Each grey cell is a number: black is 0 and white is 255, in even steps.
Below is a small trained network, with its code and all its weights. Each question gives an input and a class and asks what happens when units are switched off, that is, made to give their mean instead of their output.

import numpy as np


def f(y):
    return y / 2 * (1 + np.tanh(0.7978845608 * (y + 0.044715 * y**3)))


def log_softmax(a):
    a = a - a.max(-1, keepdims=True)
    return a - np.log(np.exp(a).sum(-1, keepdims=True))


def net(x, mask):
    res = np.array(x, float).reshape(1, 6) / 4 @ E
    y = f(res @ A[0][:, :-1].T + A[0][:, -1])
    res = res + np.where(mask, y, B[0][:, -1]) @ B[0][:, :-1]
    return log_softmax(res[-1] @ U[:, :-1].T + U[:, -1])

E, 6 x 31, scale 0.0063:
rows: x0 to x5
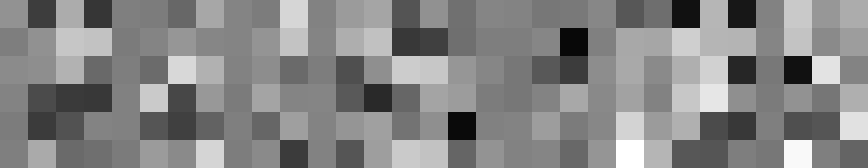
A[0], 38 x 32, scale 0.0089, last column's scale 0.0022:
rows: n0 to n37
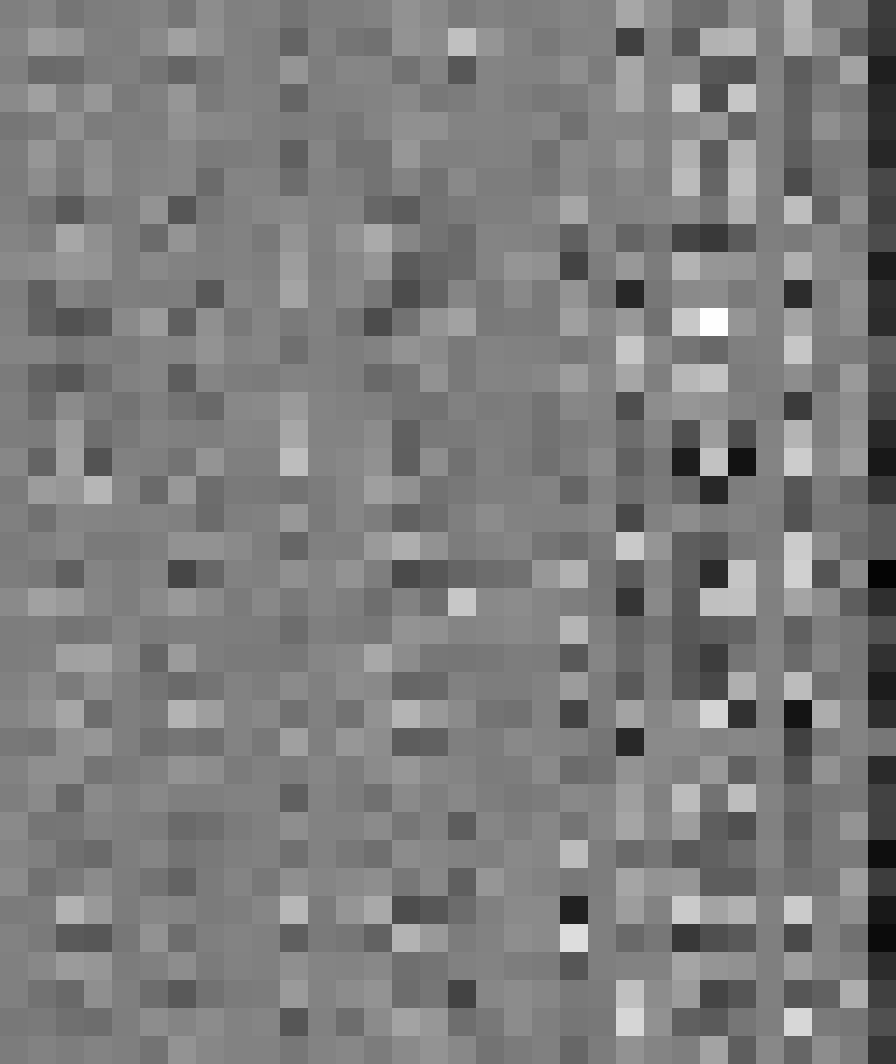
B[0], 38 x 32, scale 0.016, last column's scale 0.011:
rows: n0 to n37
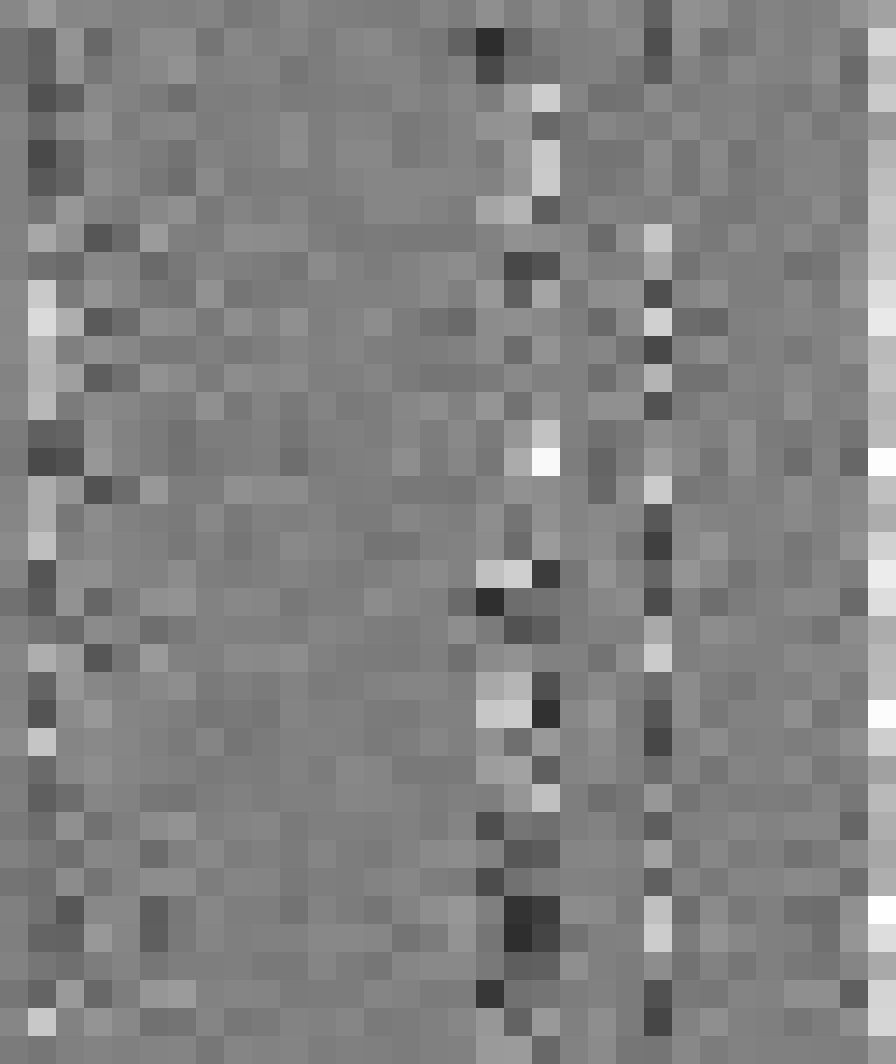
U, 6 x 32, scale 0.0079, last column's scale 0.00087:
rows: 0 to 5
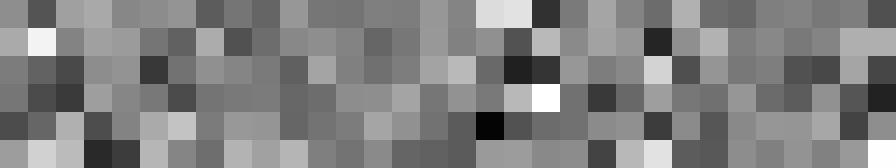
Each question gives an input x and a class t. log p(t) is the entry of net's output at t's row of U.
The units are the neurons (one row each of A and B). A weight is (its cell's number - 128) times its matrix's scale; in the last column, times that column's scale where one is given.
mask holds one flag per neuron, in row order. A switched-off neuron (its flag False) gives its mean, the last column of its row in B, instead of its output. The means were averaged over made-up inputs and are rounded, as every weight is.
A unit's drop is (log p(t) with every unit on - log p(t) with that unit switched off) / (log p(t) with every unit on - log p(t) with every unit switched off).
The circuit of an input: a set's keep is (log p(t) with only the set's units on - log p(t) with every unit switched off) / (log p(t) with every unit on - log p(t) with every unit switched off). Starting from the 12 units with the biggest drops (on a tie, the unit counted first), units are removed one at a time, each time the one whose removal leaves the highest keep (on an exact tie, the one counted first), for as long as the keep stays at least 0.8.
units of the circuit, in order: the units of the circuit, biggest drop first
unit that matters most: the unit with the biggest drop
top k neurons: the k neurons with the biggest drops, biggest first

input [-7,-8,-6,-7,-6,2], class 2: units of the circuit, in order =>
n33
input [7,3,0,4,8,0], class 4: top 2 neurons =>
n35; n2
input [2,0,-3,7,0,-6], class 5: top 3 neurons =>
n11; n13; n36
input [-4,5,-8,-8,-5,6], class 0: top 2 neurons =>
n20; n24
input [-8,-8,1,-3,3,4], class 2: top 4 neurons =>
n33; n16; n22; n30
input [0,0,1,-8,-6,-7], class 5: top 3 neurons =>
n17; n23; n8
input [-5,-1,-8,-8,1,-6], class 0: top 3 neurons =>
n20; n24; n11
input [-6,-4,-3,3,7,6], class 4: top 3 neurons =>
n35; n16; n2
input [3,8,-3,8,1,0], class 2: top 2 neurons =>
n32; n9
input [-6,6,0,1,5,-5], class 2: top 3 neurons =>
n32; n16; n9
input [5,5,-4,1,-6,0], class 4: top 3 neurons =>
n21; n1; n33
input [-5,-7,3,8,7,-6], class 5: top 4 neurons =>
n11; n13; n32; n9
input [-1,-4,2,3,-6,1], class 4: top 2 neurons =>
n1; n32
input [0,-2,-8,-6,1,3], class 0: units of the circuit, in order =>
n20
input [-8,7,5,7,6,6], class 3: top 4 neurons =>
n3; n28; n5; n33
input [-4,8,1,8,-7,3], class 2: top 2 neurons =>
n32; n9
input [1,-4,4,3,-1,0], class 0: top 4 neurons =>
n32; n25; n9; n34
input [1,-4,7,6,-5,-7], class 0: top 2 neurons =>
n25; n36
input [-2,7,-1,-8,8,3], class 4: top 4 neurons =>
n35; n31; n29; n11
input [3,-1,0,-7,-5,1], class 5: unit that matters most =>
n8
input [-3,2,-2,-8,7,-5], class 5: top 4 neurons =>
n17; n23; n8; n21
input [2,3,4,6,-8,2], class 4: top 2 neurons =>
n21; n1
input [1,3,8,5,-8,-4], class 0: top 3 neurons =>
n25; n35; n27
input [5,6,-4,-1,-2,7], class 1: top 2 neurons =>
n19; n36
